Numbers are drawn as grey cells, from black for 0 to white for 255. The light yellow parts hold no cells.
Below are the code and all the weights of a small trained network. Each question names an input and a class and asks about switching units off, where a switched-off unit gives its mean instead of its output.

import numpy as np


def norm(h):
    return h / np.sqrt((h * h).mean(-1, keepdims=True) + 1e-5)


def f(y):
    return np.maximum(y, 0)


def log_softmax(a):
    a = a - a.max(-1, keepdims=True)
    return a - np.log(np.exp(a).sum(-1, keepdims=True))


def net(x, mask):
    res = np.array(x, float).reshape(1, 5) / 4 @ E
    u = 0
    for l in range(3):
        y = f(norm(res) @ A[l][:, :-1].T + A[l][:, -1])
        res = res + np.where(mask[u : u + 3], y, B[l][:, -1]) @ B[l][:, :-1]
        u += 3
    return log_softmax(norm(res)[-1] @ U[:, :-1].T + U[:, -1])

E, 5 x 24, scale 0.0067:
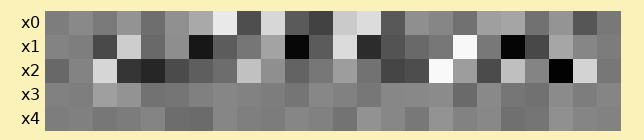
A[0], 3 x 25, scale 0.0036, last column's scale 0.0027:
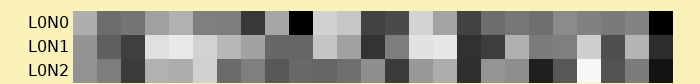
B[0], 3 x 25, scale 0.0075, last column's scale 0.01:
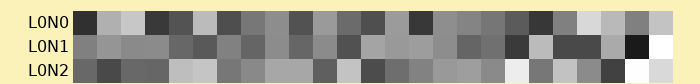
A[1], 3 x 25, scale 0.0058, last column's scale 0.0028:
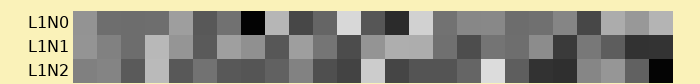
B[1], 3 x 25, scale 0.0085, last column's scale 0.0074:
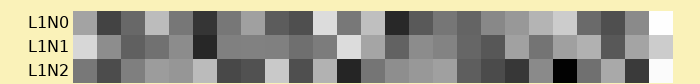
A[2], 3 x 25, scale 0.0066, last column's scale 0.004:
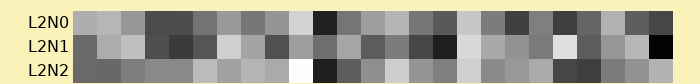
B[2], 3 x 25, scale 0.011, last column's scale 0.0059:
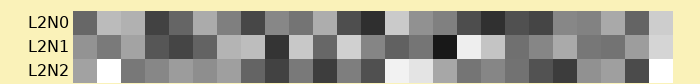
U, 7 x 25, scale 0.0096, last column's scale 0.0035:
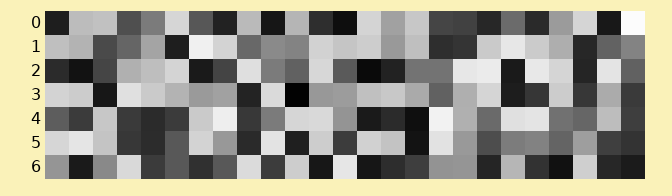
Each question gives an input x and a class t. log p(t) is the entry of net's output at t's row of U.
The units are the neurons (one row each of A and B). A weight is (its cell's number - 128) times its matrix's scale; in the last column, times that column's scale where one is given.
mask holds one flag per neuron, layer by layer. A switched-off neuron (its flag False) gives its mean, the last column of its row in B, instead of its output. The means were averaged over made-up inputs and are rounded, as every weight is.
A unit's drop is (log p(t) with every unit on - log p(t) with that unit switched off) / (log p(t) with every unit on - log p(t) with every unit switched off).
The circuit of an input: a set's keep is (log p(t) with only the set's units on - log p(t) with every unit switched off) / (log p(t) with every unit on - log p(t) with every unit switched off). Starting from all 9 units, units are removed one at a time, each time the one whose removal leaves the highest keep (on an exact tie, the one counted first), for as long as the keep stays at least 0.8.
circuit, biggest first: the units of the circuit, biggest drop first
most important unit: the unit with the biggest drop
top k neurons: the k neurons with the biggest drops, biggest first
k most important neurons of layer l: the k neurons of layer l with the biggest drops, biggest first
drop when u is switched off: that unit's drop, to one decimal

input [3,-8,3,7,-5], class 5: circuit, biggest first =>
(L1N2 L1N0)
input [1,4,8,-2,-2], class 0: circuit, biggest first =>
(L2N0)
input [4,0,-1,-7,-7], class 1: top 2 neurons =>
(L1N1 L0N2)
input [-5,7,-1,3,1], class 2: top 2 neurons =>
(L0N2 L0N1)
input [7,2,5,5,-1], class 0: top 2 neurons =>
(L0N2 L2N0)
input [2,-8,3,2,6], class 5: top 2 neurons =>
(L1N2 L1N0)
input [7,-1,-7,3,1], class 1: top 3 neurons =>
(L0N1 L1N1 L2N2)
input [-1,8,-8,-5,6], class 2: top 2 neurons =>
(L0N2 L2N2)
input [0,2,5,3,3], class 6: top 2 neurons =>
(L0N2 L0N0)
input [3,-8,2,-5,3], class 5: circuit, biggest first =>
(L1N0 L1N2)
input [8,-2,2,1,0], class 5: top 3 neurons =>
(L1N2 L1N0 L0N1)
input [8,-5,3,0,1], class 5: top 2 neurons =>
(L1N2 L2N1)
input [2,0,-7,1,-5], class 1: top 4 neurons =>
(L0N1 L1N1 L2N2 L1N2)
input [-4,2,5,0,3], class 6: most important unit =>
L0N2
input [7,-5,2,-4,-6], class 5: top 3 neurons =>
(L1N2 L1N0 L0N1)
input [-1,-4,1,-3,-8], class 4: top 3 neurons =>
(L1N2 L0N1 L2N2)
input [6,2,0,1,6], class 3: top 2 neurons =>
(L0N0 L0N1)
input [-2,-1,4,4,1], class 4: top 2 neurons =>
(L1N2 L0N1)
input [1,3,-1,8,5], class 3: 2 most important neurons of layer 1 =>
(L1N0 L1N1)
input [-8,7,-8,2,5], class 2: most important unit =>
L0N2
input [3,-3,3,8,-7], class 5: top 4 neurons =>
(L1N2 L1N0 L2N1 L0N1)
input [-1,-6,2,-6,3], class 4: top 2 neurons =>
(L1N2 L2N2)
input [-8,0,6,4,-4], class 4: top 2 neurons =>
(L0N1 L1N2)
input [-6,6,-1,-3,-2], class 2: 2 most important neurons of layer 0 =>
(L0N2 L0N1)
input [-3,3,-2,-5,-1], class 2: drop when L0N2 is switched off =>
0.3
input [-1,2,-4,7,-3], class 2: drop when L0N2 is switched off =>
1.2
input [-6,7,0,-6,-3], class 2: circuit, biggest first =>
(L0N1)
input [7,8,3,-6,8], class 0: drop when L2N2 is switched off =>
0.0
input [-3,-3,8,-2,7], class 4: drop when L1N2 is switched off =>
0.2
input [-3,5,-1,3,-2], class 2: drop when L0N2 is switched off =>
0.7
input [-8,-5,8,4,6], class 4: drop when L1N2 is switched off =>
0.1
